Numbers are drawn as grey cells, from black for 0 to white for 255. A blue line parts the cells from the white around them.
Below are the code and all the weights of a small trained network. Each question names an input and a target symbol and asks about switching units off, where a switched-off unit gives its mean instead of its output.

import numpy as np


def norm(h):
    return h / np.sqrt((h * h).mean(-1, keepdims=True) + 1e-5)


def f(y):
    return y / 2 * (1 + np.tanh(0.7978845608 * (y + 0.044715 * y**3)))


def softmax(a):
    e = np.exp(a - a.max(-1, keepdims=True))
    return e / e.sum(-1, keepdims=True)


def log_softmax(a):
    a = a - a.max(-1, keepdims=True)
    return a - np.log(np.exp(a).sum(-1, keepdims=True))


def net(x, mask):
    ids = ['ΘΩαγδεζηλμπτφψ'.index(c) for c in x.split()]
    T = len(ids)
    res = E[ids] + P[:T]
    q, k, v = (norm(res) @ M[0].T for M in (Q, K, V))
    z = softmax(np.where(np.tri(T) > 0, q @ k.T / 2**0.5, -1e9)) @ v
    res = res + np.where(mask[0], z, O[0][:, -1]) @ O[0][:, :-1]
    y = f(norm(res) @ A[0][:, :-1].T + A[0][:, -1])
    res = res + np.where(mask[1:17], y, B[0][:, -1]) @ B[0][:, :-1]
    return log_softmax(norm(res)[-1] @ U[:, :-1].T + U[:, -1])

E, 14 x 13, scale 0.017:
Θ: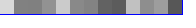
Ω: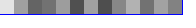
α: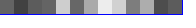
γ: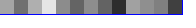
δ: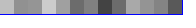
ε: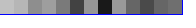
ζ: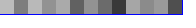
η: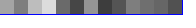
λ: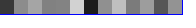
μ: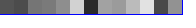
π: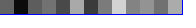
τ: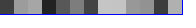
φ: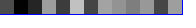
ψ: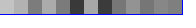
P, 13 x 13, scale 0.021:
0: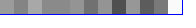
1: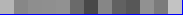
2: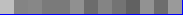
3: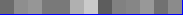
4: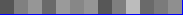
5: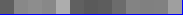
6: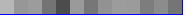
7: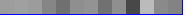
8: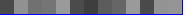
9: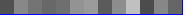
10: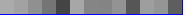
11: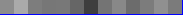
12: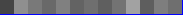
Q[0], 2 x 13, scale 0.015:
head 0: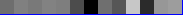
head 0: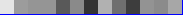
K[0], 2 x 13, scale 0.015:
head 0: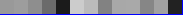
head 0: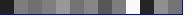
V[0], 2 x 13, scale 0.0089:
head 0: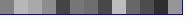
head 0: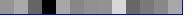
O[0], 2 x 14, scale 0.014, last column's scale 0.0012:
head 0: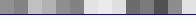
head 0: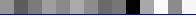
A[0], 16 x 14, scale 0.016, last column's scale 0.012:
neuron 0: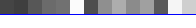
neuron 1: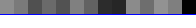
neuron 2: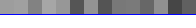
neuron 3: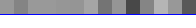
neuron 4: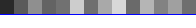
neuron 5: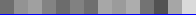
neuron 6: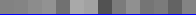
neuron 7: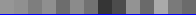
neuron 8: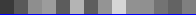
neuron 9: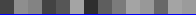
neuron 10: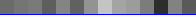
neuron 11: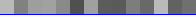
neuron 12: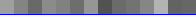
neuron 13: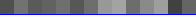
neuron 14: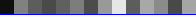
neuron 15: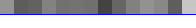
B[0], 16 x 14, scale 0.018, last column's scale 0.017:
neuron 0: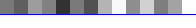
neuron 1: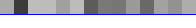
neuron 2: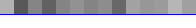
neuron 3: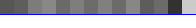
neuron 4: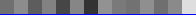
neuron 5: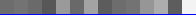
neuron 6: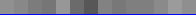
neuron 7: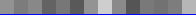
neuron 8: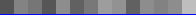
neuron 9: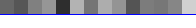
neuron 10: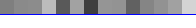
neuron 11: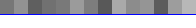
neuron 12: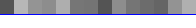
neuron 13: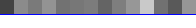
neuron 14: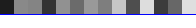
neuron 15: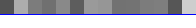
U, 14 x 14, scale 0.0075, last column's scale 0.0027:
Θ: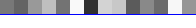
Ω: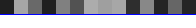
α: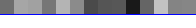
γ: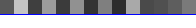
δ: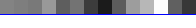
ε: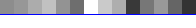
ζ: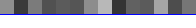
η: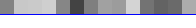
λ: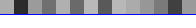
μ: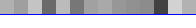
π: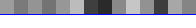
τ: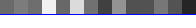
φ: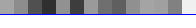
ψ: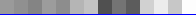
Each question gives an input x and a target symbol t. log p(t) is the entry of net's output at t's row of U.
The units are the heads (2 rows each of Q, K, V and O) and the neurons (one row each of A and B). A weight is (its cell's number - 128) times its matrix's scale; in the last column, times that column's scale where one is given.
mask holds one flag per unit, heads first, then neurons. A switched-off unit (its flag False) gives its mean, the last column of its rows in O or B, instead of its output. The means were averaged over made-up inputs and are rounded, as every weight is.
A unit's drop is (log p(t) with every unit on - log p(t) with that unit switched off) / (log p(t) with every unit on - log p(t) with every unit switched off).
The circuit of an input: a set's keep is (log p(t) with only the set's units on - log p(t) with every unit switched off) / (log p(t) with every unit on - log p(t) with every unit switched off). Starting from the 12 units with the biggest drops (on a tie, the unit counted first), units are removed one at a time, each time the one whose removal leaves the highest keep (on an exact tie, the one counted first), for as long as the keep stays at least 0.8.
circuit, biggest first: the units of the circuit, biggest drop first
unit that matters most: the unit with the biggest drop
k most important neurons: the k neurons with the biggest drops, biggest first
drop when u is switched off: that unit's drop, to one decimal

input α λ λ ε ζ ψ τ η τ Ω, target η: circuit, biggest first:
(head 0; neuron 14; neuron 9)
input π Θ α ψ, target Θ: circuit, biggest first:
(head 0; neuron 1)
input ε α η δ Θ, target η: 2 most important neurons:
(neuron 14; neuron 10)
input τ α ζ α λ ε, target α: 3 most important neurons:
(neuron 0; neuron 1; neuron 14)
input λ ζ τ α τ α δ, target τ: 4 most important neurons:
(neuron 3; neuron 0; neuron 14; neuron 5)
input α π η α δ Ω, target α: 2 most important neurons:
(neuron 0; neuron 1)
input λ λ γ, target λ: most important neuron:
(neuron 10)
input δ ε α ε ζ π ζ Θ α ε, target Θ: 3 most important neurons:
(neuron 1; neuron 5; neuron 9)
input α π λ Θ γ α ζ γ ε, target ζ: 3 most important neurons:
(neuron 0; neuron 14; neuron 10)
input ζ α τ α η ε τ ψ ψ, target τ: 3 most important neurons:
(neuron 3; neuron 14; neuron 0)
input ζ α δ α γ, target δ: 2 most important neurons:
(neuron 5; neuron 14)
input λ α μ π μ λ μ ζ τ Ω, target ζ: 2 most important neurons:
(neuron 0; neuron 14)
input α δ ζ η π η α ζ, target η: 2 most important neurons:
(neuron 14; neuron 10)
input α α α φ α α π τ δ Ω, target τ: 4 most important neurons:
(neuron 3; neuron 14; neuron 0; neuron 5)
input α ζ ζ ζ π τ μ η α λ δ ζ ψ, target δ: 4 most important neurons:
(neuron 5; neuron 14; neuron 10; neuron 0)
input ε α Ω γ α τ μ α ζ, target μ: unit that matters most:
neuron 7
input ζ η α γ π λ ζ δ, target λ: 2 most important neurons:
(neuron 10; neuron 4)
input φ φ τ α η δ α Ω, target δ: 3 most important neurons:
(neuron 5; neuron 14; neuron 10)
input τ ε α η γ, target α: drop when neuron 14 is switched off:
0.1
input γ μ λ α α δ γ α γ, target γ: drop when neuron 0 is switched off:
0.5
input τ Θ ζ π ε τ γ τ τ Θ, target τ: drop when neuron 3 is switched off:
0.4
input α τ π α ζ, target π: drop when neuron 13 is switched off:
0.0
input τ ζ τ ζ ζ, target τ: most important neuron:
(neuron 3)
